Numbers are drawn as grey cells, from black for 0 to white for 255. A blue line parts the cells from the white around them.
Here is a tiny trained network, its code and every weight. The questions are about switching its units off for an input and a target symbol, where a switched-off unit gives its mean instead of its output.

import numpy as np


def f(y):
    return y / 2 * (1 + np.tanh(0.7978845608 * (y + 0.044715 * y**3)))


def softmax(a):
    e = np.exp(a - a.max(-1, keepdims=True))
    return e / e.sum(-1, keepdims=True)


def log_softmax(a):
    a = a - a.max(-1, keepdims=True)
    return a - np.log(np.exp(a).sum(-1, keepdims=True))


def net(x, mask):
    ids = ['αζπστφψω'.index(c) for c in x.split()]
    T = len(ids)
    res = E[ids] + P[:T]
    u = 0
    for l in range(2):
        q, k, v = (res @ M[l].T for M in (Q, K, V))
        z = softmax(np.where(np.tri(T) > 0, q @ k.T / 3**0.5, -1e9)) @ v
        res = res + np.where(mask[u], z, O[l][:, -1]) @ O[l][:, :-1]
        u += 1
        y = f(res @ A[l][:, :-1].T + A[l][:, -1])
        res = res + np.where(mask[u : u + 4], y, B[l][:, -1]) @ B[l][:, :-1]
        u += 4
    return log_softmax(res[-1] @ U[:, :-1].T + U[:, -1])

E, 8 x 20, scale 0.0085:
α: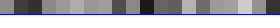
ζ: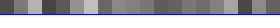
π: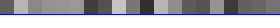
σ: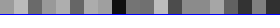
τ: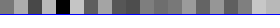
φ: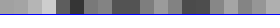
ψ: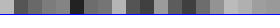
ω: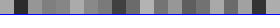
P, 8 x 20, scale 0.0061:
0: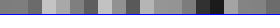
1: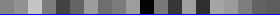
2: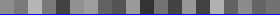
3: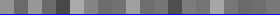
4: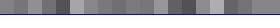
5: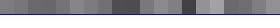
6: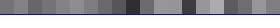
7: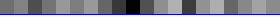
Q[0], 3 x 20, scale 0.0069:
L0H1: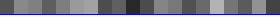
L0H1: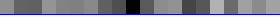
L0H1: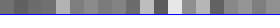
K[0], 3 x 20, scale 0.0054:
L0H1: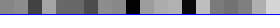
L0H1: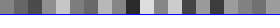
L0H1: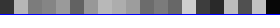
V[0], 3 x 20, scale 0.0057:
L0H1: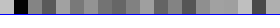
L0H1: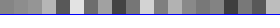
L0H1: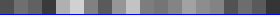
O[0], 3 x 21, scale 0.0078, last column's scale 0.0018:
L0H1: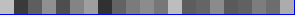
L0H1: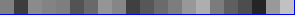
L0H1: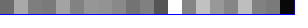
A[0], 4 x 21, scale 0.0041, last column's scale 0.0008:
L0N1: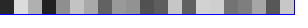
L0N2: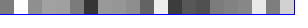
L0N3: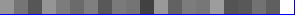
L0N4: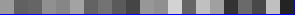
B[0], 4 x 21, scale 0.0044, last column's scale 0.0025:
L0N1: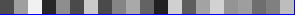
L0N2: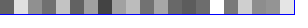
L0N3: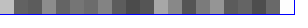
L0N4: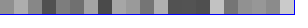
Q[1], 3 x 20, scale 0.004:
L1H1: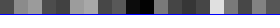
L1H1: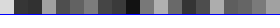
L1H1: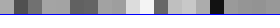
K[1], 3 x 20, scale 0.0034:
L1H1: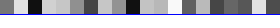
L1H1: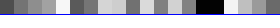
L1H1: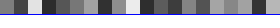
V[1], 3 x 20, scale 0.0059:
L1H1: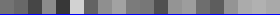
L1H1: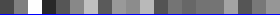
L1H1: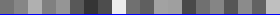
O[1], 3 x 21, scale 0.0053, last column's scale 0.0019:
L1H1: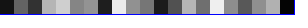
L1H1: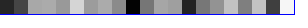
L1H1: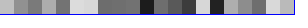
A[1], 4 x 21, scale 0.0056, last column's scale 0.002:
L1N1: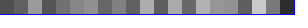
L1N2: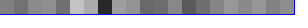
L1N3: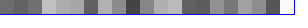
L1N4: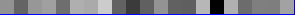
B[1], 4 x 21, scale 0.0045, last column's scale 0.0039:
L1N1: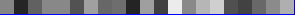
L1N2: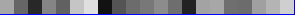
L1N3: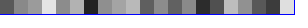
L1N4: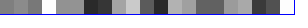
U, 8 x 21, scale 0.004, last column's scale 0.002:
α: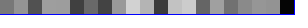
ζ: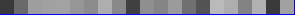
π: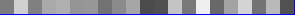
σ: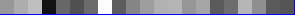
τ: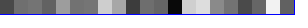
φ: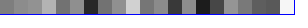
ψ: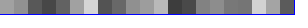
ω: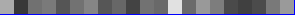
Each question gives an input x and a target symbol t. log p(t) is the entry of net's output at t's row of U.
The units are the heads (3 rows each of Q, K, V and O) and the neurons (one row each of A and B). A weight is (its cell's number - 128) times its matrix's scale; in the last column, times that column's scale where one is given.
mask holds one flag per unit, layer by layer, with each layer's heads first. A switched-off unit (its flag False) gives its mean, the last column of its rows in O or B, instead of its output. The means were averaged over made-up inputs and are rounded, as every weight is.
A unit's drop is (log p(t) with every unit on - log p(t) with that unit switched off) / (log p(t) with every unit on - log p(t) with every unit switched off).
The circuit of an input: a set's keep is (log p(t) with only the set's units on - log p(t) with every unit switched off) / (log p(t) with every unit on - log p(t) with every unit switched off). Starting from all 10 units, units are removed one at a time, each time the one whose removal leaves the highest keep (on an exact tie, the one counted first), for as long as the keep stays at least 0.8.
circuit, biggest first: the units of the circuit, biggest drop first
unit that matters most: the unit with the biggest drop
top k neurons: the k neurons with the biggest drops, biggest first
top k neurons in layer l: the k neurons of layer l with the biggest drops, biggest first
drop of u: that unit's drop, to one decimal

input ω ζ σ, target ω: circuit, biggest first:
(L0H1)
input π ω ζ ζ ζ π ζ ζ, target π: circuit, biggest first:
(L1H1; L0H1; L0N1)
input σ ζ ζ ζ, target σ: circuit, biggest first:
(L1H1; L0N1; L0H1)
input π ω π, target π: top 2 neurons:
(L0N2; L1N4)
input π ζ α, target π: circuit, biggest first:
(L1H1; L0H1)
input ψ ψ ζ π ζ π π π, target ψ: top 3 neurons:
(L0N2; L1N2; L1N4)
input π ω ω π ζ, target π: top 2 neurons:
(L1N4; L0N2)
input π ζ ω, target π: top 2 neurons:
(L1N4; L0N2)
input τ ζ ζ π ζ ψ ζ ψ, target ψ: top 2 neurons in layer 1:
(L1N4; L1N3)
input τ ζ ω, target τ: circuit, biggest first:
(L1H1; L0H1; L1N4)
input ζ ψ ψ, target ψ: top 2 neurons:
(L1N2; L1N4)
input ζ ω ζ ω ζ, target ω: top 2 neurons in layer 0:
(L0N2; L0N1)
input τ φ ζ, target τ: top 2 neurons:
(L1N4; L1N3)
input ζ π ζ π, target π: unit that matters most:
L0H1
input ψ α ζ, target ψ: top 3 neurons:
(L1N2; L1N4; L1N3)
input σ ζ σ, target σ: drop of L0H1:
0.2
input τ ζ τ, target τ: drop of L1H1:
0.4
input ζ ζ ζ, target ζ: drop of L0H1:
0.4
